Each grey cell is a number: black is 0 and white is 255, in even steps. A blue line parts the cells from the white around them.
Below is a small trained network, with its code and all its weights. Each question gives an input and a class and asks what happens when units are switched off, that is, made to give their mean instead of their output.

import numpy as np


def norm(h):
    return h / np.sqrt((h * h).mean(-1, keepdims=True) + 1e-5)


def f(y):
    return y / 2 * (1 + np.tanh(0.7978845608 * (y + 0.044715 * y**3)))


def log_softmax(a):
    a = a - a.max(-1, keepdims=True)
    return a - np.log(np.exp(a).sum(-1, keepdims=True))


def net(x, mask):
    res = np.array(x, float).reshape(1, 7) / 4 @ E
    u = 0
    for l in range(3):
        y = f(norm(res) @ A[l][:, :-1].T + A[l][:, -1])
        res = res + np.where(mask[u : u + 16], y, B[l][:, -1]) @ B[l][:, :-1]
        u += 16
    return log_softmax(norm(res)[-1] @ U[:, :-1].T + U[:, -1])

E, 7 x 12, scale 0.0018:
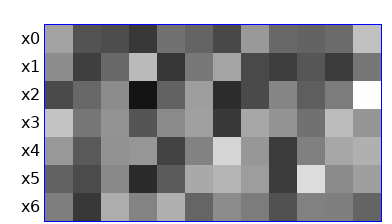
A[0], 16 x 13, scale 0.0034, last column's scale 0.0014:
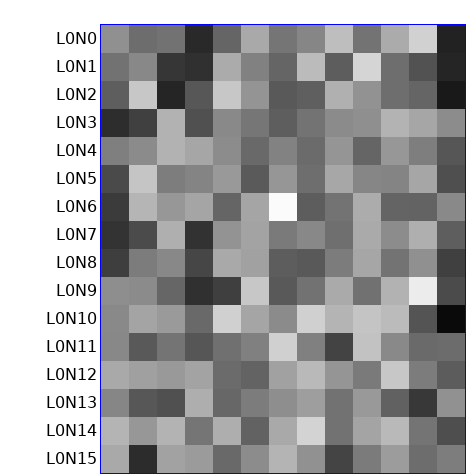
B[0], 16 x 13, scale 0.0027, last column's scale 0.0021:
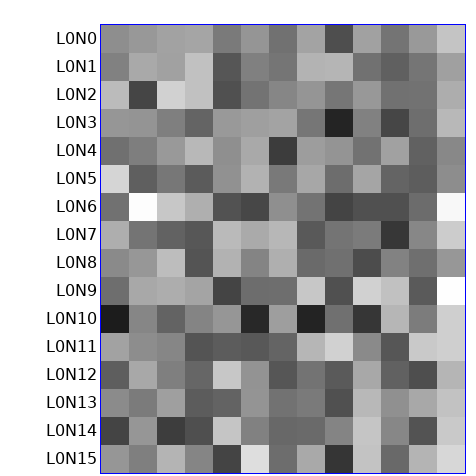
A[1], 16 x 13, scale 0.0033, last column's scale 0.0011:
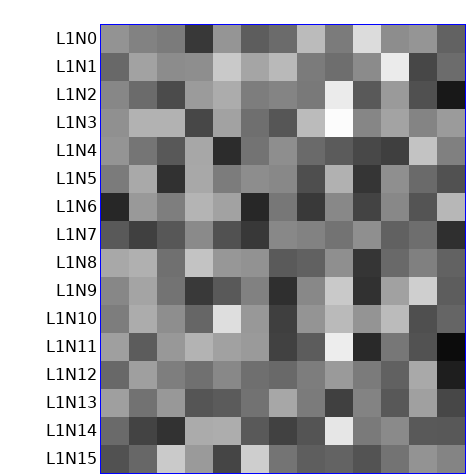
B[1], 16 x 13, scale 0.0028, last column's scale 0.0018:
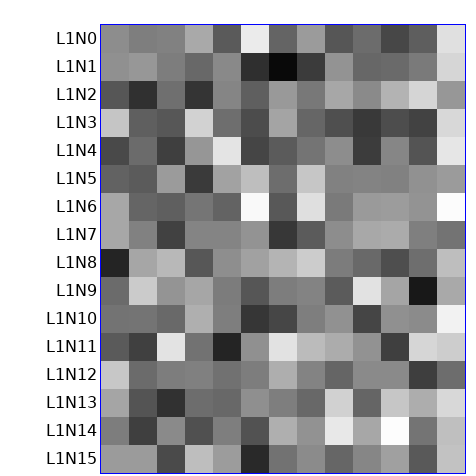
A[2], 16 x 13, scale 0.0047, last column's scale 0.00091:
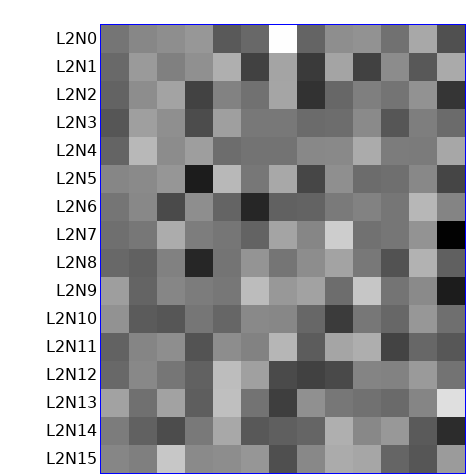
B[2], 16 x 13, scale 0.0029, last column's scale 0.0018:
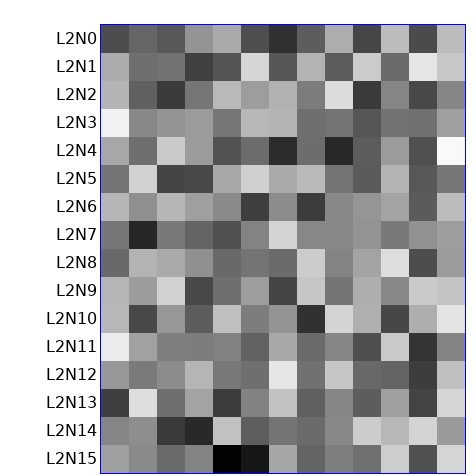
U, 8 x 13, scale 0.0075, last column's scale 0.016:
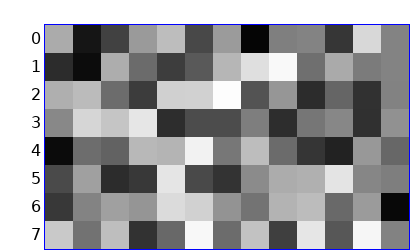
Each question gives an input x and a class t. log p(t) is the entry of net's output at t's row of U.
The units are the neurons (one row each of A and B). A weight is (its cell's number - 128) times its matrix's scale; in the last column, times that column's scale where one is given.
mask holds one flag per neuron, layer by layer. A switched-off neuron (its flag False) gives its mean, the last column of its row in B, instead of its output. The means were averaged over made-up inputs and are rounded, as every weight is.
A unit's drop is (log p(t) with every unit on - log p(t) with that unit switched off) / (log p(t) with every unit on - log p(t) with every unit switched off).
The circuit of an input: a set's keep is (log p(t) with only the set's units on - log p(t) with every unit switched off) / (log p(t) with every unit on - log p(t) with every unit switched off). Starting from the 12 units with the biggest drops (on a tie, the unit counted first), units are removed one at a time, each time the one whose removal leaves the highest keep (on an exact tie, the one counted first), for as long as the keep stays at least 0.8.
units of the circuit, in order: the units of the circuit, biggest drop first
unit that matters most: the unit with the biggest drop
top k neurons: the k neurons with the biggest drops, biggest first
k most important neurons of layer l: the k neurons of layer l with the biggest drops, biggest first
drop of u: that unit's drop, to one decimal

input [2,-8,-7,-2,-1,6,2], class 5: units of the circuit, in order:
(L0N10 L0N14)
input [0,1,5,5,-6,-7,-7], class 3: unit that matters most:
L1N9
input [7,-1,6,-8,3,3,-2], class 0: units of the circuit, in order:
(L2N10 L1N4)
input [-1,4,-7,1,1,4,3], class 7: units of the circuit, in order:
(L0N15 L2N9)
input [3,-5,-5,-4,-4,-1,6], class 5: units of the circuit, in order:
(L2N14 L0N14)
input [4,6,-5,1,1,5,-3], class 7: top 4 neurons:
(L0N15 L0N10 L0N13 L0N11)
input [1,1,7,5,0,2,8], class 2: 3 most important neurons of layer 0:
(L0N7 L0N8 L0N3)
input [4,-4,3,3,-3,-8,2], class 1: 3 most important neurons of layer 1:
(L1N11 L1N14 L1N2)
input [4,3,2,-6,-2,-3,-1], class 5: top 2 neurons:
(L1N4 L2N14)
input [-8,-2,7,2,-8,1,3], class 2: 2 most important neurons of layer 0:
(L0N7 L0N8)
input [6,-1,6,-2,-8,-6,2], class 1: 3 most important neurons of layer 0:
(L0N15 L0N6 L0N13)
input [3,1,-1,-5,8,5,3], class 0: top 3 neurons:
(L1N6 L1N4 L0N9)
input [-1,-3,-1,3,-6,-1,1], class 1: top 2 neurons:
(L1N11 L0N2)
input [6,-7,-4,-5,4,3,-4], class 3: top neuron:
(L0N1)
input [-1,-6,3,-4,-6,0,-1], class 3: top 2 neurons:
(L0N2 L0N3)
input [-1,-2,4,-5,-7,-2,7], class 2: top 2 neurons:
(L0N8 L0N3)
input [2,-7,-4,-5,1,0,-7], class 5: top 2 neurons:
(L0N10 L0N15)
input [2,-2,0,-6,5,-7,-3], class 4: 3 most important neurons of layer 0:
(L0N11 L0N14 L0N6)
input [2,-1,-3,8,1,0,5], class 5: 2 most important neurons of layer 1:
(L1N10 L1N11)
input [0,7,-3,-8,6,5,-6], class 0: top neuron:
(L0N9)
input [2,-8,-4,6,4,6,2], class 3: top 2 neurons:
(L0N1 L1N0)
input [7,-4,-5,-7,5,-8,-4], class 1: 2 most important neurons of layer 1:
(L1N8 L1N14)
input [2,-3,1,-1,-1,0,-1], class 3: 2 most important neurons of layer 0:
(L0N9 L0N15)
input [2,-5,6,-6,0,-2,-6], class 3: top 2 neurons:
(L1N6 L0N15)
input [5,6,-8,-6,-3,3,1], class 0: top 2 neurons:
(L0N9 L2N10)
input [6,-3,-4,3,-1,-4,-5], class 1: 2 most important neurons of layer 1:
(L1N11 L1N14)
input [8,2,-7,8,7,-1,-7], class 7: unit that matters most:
L0N6
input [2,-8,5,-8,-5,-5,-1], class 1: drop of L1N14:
0.1
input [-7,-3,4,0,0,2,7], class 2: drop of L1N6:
0.0
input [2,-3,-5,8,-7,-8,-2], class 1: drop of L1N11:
0.4
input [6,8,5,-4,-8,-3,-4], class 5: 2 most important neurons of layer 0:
(L0N15 L0N6)
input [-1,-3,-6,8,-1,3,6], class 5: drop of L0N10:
0.2
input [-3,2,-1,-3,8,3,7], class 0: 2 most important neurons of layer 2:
(L2N0 L2N10)
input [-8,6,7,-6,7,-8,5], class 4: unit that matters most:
L0N9
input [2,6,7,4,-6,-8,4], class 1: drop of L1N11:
0.4
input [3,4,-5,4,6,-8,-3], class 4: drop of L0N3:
-0.1
